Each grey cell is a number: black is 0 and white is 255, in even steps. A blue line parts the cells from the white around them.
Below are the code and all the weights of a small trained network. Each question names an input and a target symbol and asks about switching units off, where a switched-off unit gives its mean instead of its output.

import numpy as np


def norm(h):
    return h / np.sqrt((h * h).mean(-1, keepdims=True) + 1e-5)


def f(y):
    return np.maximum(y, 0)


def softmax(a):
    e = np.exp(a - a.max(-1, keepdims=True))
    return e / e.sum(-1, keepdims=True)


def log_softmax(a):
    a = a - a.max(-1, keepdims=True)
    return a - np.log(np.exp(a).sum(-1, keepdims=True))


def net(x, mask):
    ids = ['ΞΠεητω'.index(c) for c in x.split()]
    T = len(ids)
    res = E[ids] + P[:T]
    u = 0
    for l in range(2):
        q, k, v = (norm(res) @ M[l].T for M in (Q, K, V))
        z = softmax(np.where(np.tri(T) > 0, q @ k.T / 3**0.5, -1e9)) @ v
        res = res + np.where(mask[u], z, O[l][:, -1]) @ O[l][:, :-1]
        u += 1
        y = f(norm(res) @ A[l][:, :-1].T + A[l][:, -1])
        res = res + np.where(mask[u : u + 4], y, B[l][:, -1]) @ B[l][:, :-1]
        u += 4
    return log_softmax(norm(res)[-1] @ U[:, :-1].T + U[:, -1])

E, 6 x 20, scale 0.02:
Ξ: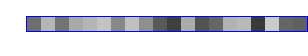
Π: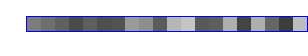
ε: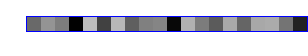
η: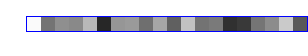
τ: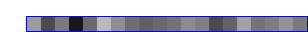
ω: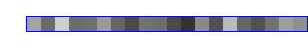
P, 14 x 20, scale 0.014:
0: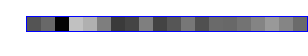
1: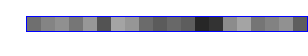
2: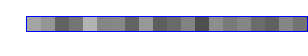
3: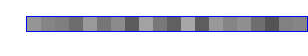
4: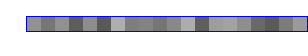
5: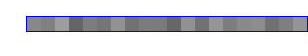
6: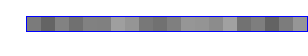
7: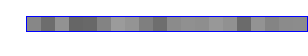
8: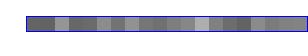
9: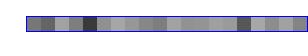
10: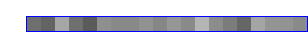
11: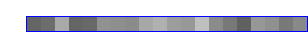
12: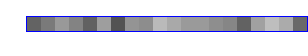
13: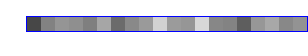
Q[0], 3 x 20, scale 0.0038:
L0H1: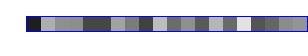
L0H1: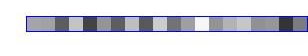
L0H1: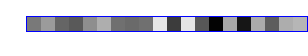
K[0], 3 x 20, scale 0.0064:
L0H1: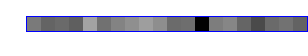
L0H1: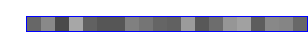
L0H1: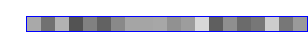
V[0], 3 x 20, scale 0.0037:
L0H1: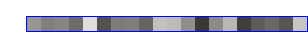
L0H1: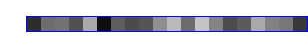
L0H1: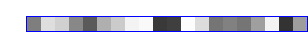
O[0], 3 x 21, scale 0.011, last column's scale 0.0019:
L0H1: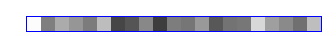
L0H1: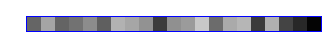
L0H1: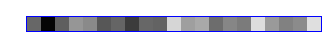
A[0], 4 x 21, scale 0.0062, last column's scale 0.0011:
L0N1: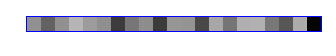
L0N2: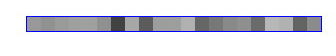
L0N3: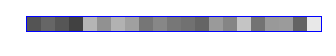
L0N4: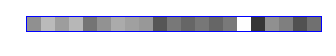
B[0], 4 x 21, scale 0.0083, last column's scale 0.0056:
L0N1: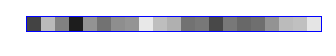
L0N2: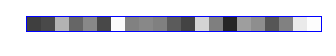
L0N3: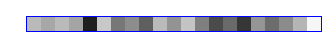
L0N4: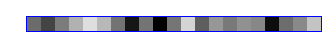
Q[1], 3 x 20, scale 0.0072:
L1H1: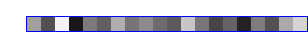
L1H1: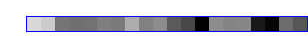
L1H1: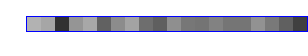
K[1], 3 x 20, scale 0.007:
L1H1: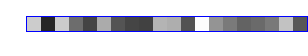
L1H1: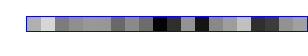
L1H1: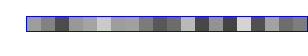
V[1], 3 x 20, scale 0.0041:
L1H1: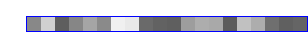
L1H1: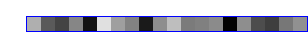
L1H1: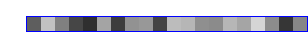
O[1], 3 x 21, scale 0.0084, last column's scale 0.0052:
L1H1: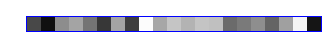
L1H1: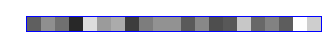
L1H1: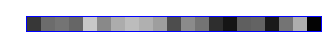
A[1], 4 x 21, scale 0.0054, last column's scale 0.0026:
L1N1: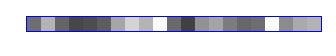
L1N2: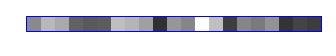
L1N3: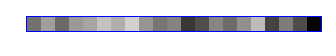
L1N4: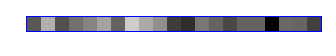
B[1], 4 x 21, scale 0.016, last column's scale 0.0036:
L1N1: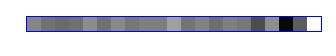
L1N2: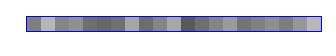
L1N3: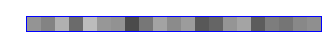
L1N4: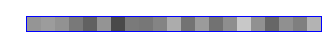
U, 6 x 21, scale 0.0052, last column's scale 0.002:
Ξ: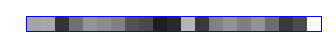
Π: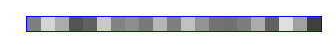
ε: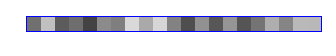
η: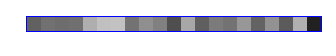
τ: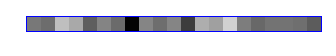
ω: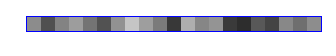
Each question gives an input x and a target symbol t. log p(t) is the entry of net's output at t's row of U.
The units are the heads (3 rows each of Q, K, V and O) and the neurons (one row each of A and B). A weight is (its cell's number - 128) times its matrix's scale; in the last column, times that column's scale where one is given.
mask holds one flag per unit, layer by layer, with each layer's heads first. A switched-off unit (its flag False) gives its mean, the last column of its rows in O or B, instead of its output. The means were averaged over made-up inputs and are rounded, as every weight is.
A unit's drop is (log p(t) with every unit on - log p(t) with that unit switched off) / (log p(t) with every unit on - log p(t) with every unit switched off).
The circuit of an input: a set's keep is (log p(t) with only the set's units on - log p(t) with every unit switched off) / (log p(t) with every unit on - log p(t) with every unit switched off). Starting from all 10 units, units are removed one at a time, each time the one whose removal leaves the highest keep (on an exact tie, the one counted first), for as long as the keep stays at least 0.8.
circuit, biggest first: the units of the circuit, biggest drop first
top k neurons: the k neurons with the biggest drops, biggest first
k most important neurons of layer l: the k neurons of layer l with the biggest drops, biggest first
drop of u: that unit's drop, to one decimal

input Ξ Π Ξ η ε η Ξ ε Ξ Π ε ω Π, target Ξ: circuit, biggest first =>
L1H1
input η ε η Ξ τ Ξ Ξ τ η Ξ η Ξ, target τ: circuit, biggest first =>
L1H1, L0H1
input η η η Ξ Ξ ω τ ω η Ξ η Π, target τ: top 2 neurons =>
L0N3, L0N2
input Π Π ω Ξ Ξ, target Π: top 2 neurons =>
L0N1, L0N4
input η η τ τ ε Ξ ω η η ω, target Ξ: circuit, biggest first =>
L1H1, L0N2
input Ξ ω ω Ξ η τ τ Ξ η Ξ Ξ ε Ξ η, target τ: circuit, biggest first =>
L1H1, L0N3
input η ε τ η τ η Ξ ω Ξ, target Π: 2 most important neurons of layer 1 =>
L1N1, L1N4
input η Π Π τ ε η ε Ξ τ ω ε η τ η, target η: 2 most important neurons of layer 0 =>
L0N3, L0N1
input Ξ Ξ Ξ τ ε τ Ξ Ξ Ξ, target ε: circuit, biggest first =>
L0H1, L0N1, L0N4
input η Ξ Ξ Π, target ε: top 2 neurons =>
L0N1, L0N4
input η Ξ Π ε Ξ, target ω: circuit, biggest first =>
L1H1, L0H1
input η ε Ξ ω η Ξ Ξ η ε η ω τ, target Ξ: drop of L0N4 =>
-0.1
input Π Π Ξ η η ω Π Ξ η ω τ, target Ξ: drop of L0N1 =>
0.2
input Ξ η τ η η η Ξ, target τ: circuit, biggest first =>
L1H1
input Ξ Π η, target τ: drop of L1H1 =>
0.9
